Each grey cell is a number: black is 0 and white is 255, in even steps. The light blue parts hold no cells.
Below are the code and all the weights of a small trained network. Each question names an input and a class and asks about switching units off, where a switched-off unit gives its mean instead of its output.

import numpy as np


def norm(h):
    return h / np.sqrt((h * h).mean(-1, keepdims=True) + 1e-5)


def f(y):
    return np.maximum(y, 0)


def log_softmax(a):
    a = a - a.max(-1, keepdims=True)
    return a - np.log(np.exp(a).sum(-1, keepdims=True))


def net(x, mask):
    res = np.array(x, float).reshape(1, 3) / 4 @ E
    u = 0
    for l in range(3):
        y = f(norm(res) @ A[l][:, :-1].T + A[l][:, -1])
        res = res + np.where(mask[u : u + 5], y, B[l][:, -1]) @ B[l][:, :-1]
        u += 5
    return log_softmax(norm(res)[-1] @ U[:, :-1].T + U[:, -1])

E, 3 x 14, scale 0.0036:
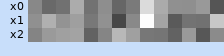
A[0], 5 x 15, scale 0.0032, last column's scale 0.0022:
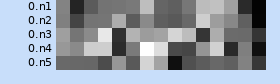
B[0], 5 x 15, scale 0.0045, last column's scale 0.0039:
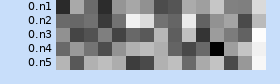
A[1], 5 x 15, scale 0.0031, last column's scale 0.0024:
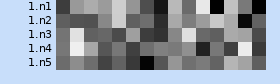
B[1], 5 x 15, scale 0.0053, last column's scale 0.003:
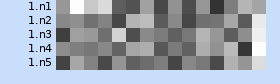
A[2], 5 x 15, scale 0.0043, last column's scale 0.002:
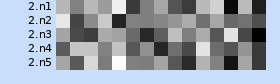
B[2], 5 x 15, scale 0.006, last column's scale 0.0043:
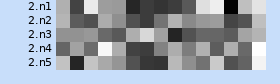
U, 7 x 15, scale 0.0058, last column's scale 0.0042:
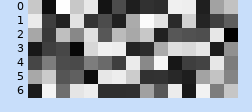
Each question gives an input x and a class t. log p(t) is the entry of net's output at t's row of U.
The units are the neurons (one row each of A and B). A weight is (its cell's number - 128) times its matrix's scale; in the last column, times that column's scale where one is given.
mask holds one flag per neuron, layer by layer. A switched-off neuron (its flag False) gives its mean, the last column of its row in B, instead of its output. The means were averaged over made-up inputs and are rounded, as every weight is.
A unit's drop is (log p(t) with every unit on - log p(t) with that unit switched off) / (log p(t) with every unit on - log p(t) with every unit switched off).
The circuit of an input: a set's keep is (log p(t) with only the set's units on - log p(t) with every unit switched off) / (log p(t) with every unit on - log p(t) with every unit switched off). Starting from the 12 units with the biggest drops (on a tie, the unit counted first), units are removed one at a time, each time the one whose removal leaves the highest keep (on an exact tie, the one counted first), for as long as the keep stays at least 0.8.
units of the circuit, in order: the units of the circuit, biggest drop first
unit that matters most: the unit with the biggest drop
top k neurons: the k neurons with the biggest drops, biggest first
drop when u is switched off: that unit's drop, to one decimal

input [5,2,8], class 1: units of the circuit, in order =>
0.n3
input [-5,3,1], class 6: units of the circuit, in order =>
1.n4, 2.n1
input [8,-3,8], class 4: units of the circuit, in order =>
0.n4, 0.n3, 2.n5
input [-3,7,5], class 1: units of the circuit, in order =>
0.n3, 2.n1
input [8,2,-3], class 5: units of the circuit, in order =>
2.n3, 2.n1
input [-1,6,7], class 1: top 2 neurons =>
0.n3, 2.n2
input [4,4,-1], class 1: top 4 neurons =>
0.n3, 0.n4, 0.n1, 2.n2
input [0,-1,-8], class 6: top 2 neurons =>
0.n3, 1.n1
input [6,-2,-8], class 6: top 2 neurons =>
0.n3, 1.n1
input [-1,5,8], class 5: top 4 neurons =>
0.n4, 0.n5, 2.n5, 2.n1
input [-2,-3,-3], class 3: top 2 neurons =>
0.n2, 1.n2
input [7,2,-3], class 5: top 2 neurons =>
2.n3, 0.n5
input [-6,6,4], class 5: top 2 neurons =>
1.n4, 0.n1
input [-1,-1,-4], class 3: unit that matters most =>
0.n2
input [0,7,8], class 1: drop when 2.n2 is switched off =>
0.2
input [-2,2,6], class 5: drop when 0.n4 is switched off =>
0.7
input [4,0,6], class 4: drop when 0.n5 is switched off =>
0.2
